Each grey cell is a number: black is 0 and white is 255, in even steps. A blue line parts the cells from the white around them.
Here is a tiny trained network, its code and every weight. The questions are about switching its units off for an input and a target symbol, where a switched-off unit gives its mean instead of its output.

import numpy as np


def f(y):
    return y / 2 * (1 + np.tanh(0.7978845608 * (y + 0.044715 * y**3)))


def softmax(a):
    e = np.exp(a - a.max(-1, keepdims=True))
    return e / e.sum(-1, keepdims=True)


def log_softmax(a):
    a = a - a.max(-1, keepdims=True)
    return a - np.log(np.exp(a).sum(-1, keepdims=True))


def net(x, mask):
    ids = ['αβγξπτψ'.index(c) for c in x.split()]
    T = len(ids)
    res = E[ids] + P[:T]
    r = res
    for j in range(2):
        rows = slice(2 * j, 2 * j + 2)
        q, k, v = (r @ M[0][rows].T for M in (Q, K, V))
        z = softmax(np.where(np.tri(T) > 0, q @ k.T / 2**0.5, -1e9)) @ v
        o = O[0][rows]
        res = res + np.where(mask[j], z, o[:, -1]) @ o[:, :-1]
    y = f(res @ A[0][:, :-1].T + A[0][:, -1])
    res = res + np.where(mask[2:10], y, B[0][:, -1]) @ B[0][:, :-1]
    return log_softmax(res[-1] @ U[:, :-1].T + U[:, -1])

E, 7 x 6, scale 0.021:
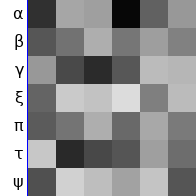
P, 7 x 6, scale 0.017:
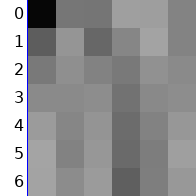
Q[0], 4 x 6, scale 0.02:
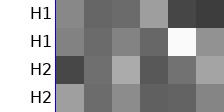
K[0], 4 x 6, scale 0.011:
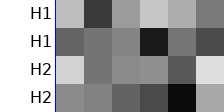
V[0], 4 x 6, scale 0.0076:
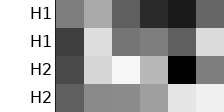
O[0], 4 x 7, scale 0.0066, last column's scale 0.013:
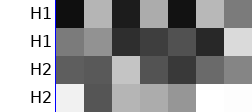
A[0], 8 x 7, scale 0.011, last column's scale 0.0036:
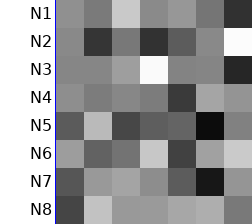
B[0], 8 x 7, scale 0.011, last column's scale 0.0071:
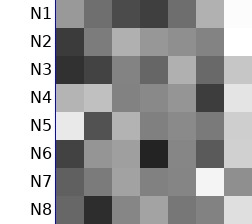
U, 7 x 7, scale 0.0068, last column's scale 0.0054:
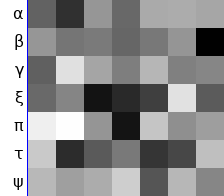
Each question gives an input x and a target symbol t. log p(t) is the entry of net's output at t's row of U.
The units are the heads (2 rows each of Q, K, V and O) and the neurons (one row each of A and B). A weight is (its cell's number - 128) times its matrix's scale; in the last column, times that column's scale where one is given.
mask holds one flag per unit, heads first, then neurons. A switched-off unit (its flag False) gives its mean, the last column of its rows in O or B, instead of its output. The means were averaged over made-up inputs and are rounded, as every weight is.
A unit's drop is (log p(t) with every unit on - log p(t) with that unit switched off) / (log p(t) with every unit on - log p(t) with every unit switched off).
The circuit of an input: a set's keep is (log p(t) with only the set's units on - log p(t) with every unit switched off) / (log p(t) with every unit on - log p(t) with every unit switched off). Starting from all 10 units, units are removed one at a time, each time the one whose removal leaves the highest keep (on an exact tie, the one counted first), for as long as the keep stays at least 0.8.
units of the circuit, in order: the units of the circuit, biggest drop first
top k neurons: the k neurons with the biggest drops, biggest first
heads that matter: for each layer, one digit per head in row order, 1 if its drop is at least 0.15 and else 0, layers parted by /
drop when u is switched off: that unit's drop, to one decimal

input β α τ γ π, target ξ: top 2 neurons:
N4, N2
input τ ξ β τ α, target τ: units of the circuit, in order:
N5, H2, H1, N8
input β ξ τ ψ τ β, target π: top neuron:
N2
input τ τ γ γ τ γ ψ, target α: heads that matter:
10
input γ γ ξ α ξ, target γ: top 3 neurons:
N4, N6, N1
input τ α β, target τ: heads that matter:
11
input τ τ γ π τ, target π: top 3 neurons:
N8, N3, N2
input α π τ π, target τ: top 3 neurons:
N5, N4, N6
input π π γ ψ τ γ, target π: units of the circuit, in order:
H2, N8
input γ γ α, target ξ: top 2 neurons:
N8, N2
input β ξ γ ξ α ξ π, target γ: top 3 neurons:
N2, N4, N1
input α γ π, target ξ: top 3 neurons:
N4, N2, N5
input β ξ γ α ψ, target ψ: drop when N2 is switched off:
0.0
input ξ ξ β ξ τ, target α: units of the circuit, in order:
N2
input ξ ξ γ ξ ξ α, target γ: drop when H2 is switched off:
0.3
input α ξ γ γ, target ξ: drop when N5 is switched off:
0.1
